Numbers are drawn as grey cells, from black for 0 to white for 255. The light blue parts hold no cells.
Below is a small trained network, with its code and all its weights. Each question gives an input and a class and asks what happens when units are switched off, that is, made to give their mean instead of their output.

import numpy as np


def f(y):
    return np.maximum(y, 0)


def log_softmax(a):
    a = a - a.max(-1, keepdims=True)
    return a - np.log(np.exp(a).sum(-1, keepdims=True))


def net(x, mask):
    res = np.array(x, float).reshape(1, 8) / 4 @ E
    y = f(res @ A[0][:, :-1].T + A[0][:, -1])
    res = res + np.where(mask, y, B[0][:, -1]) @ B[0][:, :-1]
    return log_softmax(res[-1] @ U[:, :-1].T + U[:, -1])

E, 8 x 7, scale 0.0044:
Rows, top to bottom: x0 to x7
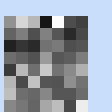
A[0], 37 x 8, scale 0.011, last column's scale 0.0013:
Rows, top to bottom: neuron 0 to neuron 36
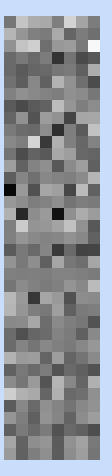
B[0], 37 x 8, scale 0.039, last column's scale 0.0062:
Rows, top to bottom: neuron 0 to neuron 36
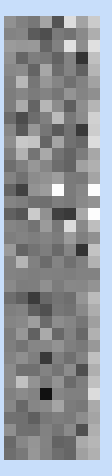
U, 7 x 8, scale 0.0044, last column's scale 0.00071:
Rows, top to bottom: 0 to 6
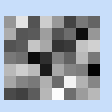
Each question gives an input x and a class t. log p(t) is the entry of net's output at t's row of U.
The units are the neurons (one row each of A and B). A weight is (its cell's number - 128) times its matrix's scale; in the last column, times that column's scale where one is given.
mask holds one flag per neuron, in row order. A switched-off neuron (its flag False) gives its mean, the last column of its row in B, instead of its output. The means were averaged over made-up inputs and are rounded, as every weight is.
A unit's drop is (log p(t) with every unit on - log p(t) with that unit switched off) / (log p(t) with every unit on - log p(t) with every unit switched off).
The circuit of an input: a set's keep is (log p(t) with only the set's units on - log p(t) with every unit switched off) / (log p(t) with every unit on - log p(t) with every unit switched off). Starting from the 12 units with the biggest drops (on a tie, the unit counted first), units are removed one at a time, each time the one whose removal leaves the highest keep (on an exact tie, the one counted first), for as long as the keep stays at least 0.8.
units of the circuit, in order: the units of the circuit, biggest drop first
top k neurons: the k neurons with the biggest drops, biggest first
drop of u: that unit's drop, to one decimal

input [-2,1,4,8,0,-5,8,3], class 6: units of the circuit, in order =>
[neuron 14]
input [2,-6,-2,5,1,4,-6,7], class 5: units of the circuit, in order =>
[neuron 0; neuron 17]
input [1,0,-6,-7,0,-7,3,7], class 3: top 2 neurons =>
[neuron 23; neuron 31]
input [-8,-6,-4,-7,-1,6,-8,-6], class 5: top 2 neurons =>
[neuron 0; neuron 2]
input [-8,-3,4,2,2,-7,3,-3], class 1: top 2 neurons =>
[neuron 9; neuron 19]
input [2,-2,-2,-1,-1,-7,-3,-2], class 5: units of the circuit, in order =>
[neuron 17; neuron 0]
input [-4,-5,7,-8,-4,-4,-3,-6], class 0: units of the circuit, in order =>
[neuron 7; neuron 11; neuron 5]
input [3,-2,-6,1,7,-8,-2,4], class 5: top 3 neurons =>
[neuron 0; neuron 17; neuron 2]
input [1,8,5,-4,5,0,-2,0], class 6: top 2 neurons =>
[neuron 14; neuron 8]
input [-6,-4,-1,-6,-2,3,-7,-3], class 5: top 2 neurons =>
[neuron 0; neuron 17]
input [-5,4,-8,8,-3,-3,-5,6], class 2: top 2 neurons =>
[neuron 16; neuron 35]
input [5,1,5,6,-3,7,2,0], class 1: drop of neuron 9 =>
0.1
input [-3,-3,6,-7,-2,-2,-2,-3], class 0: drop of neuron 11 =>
0.1
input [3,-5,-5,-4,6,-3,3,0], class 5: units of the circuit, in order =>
[neuron 0]
